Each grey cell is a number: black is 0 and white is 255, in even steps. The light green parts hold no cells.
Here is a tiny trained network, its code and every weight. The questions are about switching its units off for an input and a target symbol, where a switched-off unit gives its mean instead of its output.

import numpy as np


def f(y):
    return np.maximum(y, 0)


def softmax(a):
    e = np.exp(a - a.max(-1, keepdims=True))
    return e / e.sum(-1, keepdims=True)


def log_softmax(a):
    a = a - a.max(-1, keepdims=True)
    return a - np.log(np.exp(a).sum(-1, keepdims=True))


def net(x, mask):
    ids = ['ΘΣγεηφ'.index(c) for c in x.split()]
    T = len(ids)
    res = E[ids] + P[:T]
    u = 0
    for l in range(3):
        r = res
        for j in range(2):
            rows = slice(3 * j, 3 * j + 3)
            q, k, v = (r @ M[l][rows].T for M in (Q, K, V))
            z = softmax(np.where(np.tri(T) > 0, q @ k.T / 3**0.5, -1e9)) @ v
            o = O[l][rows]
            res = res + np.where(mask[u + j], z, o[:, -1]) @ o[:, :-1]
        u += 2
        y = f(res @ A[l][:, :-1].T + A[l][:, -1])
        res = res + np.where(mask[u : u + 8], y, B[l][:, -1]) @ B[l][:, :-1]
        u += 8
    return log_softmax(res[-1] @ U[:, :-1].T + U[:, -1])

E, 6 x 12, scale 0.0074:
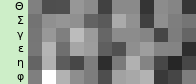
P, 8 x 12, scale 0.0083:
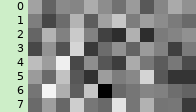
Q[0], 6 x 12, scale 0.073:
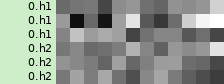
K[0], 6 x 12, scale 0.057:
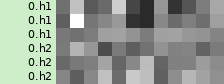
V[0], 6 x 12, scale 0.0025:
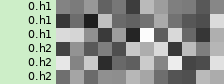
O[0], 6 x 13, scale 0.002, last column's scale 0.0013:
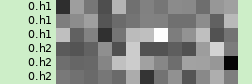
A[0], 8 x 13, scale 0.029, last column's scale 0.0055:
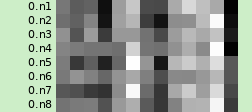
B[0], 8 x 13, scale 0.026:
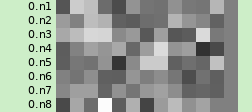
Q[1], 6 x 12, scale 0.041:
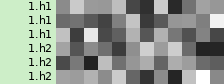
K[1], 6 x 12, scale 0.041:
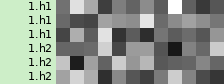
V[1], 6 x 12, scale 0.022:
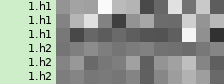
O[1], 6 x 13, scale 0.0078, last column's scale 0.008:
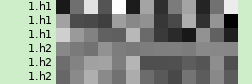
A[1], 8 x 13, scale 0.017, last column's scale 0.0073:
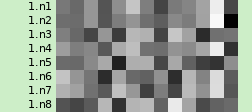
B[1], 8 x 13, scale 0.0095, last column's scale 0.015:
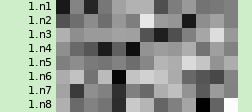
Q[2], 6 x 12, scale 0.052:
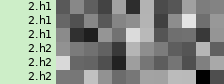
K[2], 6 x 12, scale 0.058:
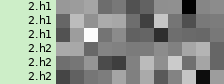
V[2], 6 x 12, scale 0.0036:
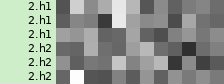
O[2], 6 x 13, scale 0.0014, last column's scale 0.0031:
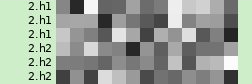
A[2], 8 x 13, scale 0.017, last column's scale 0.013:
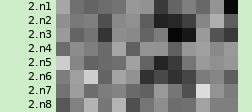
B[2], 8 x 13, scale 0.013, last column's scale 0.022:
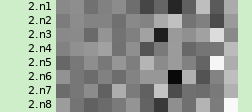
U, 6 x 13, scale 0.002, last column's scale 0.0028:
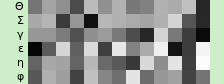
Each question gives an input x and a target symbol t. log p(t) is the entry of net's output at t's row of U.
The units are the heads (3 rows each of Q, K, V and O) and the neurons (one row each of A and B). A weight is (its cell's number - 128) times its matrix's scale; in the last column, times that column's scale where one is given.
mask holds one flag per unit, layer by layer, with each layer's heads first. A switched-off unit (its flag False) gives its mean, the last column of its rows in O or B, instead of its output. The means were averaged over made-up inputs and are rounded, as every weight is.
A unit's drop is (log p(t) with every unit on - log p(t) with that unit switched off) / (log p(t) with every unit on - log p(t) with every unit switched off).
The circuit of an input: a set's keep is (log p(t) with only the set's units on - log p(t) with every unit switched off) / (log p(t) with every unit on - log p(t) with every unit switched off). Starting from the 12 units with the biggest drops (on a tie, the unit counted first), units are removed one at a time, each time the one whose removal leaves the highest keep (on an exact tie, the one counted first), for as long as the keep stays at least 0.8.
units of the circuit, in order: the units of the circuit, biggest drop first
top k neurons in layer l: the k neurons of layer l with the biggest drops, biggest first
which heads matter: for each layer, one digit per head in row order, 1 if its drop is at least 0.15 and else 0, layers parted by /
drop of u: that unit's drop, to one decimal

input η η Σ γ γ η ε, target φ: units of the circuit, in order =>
[1.h1; 1.n8; 2.n7]
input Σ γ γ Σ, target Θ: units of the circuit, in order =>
[2.n5; 1.h1; 1.n3]
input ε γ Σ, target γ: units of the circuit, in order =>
[2.n6; 1.h1; 1.h2]
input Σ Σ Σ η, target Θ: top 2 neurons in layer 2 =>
[2.n5; 2.n1]
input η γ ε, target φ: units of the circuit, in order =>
[1.h1; 2.n7; 1.n8]
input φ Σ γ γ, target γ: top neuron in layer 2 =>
[2.n1]
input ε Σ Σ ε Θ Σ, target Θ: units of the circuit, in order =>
[1.h1; 2.n5; 1.n3]
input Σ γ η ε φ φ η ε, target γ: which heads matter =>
00 / 10 / 00
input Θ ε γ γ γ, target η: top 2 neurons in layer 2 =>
[2.n8; 2.n6]
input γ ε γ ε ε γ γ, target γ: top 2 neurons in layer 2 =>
[2.n6; 2.n8]
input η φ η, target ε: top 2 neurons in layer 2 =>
[2.n8; 2.n1]
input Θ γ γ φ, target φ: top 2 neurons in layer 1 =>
[1.n8; 1.n5]
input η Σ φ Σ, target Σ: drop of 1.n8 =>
0.2
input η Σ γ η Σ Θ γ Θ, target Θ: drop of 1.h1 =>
1.4
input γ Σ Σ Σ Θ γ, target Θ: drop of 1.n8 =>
0.0
